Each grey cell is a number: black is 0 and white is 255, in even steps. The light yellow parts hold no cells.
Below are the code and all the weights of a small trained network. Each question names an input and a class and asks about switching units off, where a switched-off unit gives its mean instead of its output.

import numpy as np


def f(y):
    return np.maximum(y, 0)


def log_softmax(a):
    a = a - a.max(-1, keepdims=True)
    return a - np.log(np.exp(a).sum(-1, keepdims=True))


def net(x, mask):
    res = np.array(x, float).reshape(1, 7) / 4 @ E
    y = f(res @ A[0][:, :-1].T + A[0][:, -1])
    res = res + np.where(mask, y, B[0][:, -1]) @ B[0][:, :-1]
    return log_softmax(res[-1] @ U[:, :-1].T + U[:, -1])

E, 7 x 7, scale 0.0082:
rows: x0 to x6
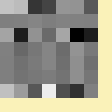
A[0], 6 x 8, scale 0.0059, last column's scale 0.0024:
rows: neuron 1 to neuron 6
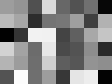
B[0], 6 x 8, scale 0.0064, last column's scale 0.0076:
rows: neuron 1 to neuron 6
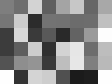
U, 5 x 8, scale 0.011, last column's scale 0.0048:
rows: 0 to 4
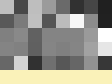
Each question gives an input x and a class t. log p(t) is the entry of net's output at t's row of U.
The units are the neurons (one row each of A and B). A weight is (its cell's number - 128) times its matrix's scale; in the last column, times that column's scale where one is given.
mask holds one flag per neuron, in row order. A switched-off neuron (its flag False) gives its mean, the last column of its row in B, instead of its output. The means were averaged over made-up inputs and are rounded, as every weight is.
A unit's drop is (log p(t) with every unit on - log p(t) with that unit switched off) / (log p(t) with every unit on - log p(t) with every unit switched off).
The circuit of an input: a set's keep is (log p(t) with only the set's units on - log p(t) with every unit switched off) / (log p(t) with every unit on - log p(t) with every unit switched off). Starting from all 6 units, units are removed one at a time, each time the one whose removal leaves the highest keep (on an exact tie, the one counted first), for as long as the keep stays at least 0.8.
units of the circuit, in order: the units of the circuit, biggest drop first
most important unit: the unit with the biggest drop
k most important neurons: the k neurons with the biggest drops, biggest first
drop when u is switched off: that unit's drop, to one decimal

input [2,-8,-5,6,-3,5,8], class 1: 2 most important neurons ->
(neuron 4; neuron 5)
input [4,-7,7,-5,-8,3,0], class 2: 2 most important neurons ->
(neuron 6; neuron 2)
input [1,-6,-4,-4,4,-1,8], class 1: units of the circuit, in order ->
(neuron 4; neuron 5)
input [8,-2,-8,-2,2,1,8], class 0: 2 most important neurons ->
(neuron 6; neuron 3)
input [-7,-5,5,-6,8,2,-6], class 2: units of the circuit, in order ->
(neuron 6; neuron 3; neuron 4)
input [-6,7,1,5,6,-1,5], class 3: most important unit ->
neuron 3
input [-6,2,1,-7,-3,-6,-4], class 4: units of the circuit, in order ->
(neuron 3; neuron 4)
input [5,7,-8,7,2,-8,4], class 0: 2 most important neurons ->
(neuron 6; neuron 3)
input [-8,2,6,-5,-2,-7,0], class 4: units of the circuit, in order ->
(neuron 3; neuron 6)
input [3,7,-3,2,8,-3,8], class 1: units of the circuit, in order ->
(neuron 4; neuron 5)
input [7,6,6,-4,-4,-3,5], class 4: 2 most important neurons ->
(neuron 6; neuron 2)
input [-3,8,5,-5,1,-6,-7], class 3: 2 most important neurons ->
(neuron 6; neuron 4)
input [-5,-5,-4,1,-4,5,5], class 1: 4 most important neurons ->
(neuron 4; neuron 5; neuron 1; neuron 2)
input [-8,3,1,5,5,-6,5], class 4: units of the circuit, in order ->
(neuron 3)
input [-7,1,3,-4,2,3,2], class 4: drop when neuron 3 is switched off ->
0.5
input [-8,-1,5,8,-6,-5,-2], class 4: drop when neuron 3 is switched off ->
0.6
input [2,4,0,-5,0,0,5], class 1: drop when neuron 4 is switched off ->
0.2
